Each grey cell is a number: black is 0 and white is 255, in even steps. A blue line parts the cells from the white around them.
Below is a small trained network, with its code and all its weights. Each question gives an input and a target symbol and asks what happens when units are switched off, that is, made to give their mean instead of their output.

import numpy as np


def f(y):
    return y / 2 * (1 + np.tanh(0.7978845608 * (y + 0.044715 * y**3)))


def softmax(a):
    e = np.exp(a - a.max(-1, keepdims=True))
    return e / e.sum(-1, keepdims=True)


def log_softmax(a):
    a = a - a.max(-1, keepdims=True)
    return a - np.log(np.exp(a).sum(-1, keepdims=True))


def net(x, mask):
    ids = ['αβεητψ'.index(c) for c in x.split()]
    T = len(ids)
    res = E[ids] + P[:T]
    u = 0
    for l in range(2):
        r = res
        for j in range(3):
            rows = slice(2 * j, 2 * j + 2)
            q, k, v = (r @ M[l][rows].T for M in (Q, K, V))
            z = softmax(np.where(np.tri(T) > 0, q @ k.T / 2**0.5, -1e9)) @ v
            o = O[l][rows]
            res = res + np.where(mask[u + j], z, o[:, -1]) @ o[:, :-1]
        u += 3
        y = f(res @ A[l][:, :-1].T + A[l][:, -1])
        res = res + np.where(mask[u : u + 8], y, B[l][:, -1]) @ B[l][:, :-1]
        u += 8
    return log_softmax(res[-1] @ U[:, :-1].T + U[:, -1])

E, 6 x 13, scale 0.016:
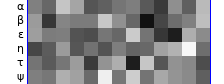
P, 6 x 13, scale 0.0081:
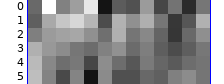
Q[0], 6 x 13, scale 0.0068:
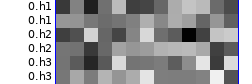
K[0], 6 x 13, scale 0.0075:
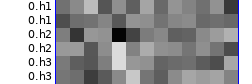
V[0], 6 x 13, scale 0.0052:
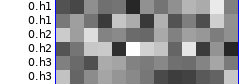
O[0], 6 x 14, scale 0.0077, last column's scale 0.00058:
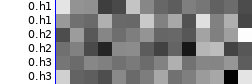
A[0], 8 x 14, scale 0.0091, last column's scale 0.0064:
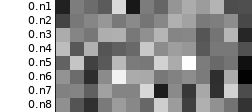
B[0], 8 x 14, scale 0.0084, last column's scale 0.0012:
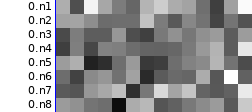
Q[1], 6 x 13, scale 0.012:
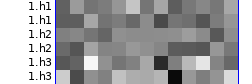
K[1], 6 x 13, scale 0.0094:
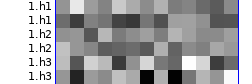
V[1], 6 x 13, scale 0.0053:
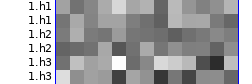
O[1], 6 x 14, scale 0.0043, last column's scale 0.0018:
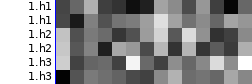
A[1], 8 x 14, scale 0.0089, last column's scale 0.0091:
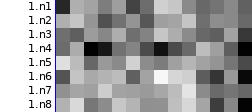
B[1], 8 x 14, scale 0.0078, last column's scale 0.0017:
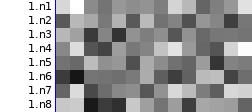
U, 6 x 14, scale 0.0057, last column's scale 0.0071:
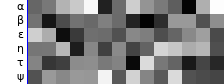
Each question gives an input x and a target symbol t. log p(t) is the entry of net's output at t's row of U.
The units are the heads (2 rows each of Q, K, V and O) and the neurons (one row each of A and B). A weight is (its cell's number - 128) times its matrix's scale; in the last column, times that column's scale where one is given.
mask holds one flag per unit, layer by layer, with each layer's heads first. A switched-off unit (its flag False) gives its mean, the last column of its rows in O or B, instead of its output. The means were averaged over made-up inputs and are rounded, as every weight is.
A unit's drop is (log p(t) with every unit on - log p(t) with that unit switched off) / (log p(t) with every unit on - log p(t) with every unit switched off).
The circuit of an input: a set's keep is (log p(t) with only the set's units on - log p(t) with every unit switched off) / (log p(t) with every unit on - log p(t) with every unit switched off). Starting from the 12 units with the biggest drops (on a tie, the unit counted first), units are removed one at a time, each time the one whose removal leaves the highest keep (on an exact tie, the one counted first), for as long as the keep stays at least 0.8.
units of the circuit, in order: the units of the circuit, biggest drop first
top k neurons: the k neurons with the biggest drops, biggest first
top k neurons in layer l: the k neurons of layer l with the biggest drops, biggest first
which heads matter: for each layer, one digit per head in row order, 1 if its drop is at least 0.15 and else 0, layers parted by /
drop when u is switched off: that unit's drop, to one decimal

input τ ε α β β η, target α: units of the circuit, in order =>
(0.n1 1.h3)
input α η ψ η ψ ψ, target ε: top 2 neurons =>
(1.n4 0.n1)
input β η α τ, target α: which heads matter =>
000 / 000
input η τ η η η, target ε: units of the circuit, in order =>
(0.h1 1.n4 0.n1)
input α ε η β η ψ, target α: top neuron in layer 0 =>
(0.n3)
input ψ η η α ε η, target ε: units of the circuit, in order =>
(0.h1 1.n4)
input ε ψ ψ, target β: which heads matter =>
010 / 000
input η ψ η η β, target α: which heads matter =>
000 / 000
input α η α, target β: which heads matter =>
001 / 001
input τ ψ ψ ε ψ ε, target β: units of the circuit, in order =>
(1.n4 1.n1)
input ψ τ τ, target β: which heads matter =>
100 / 000
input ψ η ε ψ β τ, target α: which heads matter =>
000 / 001
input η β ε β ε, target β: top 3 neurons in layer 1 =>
(1.n1 1.n4 1.n7)
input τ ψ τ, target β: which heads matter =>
010 / 000
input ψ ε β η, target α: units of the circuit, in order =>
(0.n1)
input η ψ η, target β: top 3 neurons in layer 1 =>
(1.n4 1.n1 1.n7)
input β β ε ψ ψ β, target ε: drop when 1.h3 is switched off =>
-0.1
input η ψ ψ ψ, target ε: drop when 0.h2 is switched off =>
1.4
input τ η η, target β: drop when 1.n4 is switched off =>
0.2
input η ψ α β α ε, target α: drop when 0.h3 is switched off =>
-0.1
